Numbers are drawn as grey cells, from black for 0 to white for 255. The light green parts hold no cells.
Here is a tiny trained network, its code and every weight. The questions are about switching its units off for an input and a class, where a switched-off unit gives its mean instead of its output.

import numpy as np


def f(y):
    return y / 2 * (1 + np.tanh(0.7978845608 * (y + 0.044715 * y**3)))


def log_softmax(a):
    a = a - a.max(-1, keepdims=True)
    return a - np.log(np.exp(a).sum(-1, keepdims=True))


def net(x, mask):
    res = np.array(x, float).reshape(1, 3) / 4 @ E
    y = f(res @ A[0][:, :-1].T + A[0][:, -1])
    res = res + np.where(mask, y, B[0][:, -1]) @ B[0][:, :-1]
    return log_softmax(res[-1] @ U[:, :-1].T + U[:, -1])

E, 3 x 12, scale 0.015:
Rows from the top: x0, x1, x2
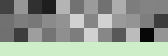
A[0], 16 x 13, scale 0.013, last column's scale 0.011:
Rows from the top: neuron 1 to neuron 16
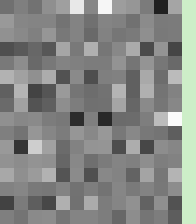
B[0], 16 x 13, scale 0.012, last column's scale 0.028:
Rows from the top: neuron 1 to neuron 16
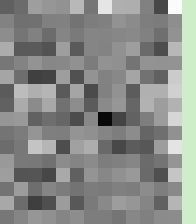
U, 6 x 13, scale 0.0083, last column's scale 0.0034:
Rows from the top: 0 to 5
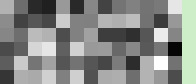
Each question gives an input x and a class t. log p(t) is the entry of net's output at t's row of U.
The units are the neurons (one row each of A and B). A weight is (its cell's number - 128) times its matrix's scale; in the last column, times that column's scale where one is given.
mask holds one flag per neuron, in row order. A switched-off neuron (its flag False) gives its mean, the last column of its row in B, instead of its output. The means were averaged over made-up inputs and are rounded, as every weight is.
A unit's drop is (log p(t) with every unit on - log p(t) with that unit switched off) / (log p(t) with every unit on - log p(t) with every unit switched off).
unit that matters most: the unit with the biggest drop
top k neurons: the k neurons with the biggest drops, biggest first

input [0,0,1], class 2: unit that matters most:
neuron 1
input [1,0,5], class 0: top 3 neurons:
(neuron 1; neuron 4; neuron 7)
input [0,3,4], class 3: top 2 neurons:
(neuron 6; neuron 13)
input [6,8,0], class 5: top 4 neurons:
(neuron 7; neuron 6; neuron 13; neuron 8)
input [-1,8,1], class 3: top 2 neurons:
(neuron 6; neuron 15)
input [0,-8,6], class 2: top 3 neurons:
(neuron 11; neuron 6; neuron 13)
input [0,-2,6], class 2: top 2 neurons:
(neuron 11; neuron 6)
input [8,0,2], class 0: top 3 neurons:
(neuron 1; neuron 15; neuron 4)
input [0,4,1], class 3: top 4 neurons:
(neuron 6; neuron 13; neuron 15; neuron 4)
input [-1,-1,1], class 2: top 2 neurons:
(neuron 1; neuron 6)
